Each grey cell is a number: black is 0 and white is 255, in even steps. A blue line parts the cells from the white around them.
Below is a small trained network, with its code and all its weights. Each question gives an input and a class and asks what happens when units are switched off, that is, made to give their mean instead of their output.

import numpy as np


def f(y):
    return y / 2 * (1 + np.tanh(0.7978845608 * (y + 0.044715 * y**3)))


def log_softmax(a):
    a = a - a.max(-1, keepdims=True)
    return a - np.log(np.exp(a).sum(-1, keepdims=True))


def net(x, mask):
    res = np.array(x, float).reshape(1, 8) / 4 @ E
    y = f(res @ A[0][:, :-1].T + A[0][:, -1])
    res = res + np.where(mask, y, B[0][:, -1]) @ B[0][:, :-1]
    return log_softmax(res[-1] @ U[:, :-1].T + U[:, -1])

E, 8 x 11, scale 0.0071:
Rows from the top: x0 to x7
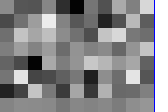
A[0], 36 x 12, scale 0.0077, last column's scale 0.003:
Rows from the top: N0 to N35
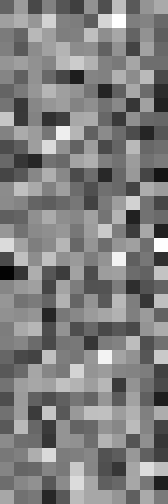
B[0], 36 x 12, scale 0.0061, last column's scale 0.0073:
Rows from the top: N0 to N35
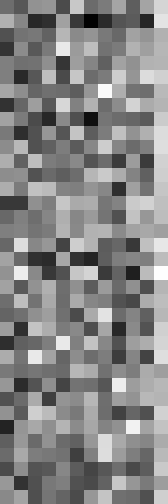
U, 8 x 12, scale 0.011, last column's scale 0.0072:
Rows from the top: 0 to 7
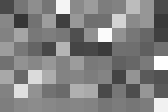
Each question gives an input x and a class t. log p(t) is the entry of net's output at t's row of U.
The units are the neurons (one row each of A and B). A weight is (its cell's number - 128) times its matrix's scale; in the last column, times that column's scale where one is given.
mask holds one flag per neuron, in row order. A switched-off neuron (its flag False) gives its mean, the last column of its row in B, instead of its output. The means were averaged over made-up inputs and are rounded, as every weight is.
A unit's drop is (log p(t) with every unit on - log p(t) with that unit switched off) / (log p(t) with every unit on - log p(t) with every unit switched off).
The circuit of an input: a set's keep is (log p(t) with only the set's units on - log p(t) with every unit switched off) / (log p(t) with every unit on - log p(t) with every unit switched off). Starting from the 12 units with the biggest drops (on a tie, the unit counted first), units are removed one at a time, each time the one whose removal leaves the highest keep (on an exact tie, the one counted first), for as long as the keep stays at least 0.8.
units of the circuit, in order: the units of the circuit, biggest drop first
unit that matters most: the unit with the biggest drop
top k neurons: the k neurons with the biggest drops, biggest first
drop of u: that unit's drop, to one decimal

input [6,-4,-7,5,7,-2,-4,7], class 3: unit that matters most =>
N8
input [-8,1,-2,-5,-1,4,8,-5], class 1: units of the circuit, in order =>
[N9; N27]
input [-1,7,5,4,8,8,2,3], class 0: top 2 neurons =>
[N14; N24]
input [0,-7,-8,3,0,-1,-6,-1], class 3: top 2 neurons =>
[N8; N33]
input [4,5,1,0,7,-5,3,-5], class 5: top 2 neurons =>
[N25; N11]
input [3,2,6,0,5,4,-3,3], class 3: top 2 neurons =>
[N1; N18]
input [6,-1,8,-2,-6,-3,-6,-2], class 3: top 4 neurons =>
[N1; N18; N19; N9]
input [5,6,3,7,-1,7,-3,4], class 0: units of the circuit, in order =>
[N14; N30]
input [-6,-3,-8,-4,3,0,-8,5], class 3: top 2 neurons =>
[N8; N34]
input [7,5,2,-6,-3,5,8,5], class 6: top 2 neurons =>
[N19; N9]
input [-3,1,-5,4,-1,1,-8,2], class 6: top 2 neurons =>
[N17; N1]
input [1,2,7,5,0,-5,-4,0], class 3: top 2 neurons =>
[N1; N18]
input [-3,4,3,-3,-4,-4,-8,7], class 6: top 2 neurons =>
[N17; N21]
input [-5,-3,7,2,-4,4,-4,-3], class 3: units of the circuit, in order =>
[N1]
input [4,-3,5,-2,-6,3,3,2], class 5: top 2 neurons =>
[N13; N23]
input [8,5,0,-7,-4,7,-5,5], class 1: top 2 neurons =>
[N5; N0]
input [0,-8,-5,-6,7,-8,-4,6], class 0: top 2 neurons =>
[N7; N3]
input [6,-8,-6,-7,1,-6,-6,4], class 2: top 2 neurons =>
[N35; N22]
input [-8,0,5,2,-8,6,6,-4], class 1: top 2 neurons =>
[N9; N27]
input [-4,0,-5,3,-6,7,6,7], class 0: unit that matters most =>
N24
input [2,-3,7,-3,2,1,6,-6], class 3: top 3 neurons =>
[N1; N18; N17]
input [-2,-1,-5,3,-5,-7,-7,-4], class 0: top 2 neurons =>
[N3; N19]
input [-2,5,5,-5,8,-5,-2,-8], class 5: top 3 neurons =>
[N25; N29; N11]
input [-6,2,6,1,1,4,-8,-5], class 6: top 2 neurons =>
[N17; N21]
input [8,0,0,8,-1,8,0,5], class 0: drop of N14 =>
0.3
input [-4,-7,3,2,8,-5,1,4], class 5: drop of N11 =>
0.2
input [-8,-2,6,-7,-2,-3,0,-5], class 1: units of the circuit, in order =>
[N9]
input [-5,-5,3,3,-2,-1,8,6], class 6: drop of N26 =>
0.1
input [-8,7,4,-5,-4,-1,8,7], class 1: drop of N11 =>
0.0
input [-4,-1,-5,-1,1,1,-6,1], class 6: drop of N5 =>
0.1
